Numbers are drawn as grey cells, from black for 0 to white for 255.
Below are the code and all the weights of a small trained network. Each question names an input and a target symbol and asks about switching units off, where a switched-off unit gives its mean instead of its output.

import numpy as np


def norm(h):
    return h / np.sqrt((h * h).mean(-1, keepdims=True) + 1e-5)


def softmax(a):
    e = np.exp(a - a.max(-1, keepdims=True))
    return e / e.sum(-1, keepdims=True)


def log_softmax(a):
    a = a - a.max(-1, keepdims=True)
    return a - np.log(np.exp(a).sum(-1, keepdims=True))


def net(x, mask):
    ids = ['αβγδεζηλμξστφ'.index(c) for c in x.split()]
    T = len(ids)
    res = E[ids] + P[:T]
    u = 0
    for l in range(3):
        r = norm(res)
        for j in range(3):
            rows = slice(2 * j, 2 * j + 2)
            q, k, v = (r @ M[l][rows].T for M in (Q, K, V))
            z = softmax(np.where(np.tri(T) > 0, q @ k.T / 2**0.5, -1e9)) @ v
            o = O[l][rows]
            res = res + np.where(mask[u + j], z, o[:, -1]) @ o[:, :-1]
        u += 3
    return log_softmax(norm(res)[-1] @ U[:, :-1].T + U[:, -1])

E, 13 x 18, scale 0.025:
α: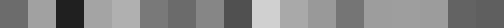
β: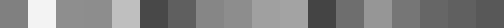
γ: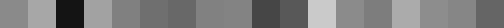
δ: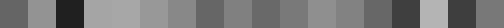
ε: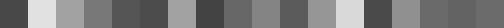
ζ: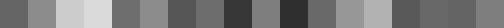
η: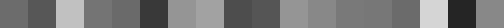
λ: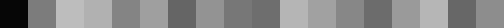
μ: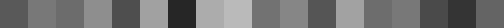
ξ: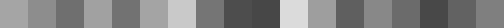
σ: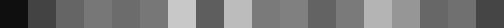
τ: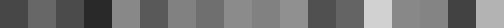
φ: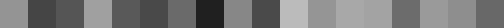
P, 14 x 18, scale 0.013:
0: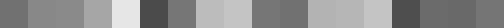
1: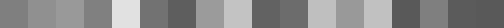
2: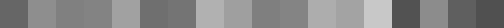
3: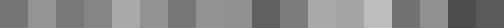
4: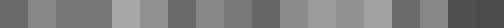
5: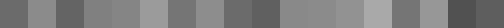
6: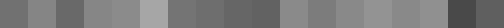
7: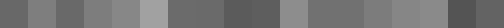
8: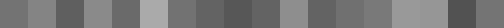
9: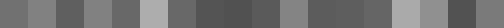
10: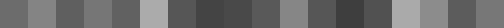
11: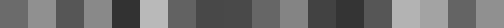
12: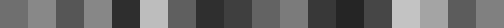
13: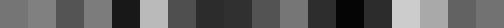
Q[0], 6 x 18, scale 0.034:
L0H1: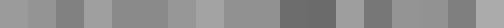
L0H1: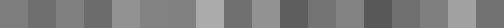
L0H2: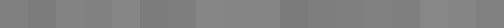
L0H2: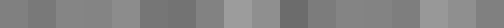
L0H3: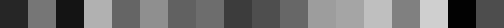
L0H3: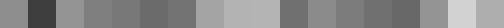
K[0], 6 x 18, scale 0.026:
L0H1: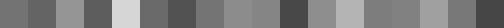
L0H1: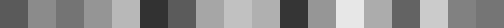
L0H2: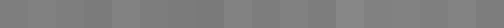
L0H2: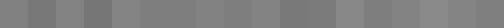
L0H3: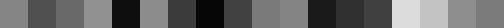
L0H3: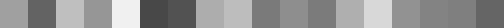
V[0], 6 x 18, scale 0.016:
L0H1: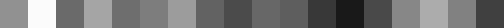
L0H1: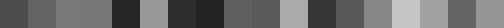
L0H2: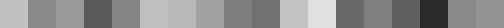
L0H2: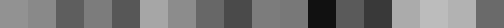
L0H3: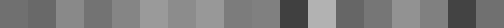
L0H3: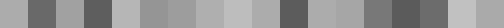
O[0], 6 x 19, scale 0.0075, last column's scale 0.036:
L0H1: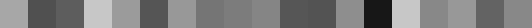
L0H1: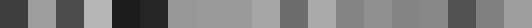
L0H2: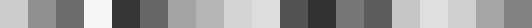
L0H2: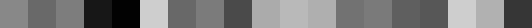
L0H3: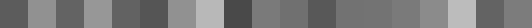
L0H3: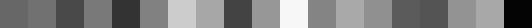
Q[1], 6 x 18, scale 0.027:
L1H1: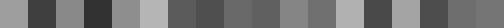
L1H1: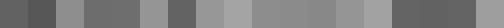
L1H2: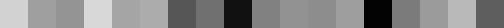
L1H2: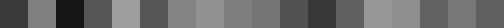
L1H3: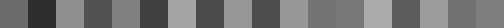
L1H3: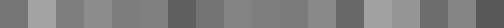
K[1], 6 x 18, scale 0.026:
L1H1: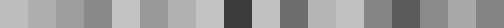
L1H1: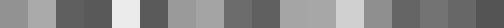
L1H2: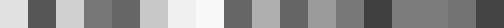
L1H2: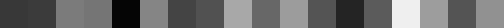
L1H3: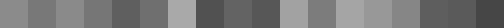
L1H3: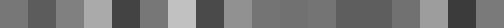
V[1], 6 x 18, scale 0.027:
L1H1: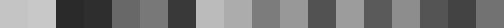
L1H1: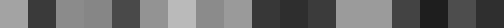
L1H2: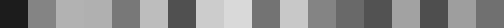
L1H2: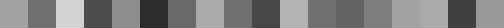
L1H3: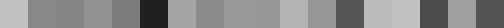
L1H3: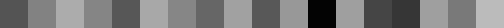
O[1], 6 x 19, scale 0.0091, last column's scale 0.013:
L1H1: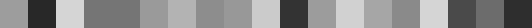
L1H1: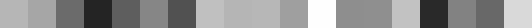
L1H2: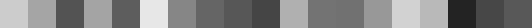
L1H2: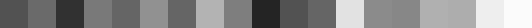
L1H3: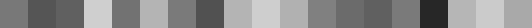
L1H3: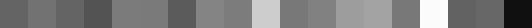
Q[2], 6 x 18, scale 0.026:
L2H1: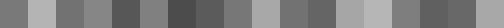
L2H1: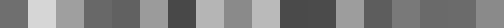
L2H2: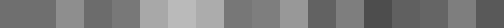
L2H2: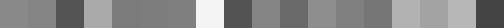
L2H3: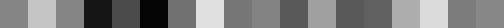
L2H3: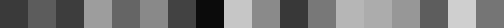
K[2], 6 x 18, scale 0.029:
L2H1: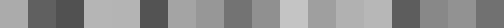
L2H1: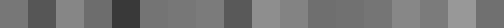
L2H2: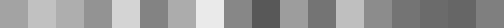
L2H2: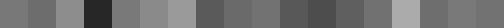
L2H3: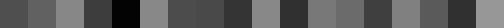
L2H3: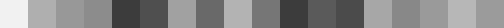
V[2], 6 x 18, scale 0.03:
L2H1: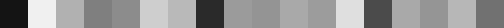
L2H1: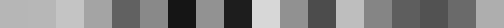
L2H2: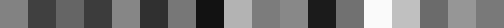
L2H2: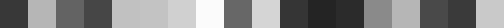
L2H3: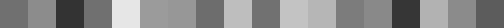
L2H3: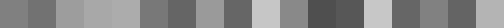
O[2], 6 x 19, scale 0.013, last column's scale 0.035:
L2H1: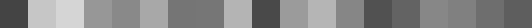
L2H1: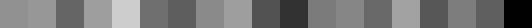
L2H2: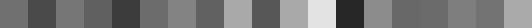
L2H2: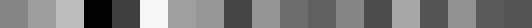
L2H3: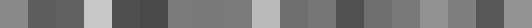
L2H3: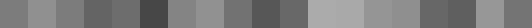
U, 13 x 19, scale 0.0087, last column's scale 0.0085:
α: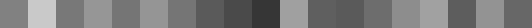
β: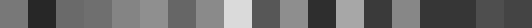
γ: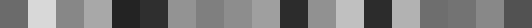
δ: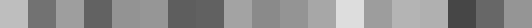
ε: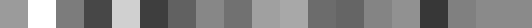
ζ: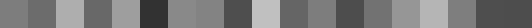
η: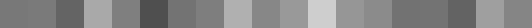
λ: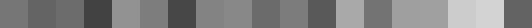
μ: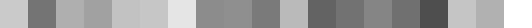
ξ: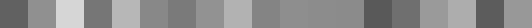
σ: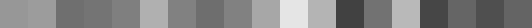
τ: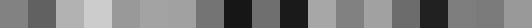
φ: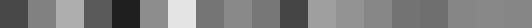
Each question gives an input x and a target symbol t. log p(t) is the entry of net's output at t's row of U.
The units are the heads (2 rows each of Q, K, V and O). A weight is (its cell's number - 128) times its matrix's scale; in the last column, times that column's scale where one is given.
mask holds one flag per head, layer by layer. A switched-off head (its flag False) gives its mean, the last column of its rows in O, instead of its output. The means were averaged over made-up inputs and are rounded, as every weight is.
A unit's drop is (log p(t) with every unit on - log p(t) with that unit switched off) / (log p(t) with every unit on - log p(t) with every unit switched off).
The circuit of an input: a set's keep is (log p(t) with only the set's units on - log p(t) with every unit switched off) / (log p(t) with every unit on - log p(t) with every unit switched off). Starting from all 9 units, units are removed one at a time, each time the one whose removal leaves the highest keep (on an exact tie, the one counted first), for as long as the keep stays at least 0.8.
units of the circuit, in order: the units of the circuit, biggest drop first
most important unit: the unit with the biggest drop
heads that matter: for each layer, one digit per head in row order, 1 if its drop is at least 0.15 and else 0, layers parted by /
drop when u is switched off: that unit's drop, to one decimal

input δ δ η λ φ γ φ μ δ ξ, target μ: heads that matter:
010 / 000 / 001
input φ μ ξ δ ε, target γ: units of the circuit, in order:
(L0H2)
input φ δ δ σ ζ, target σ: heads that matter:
000 / 100 / 000
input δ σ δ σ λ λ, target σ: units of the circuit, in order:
(L1H1, L2H2)
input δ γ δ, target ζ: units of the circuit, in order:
(L2H3, L1H3, L0H1)
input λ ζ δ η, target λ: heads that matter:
001 / 010 / 000
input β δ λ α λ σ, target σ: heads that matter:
000 / 100 / 000
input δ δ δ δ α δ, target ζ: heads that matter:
000 / 000 / 000
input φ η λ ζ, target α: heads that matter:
000 / 010 / 000
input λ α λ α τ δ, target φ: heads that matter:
000 / 000 / 010
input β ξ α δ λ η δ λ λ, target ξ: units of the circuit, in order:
(L2H1, L0H1)
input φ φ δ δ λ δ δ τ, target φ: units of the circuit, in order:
(L0H1, L2H2)
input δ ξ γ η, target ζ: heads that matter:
110 / 000 / 000
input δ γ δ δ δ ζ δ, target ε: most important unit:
L1H1
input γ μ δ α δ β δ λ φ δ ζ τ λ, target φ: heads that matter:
100 / 000 / 000
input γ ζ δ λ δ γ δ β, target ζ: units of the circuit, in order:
(L1H3, L2H3)
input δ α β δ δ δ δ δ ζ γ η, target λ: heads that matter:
000 / 010 / 001
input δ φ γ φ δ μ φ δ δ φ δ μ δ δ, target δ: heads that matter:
100 / 100 / 001
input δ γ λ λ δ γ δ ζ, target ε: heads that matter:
100 / 100 / 000
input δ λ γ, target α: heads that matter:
000 / 010 / 000
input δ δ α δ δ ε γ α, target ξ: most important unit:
L2H1
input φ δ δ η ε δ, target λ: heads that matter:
000 / 010 / 000
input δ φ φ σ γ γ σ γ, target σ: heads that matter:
000 / 000 / 000
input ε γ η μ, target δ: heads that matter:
000 / 100 / 000
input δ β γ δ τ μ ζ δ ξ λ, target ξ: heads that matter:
011 / 010 / 101
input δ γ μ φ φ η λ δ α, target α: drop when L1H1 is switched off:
0.1
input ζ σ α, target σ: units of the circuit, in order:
(L2H2)
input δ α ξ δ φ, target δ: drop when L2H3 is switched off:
0.4
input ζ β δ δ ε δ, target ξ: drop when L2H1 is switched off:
0.2
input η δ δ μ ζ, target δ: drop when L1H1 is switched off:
0.6
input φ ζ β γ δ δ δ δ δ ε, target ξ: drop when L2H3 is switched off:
0.7
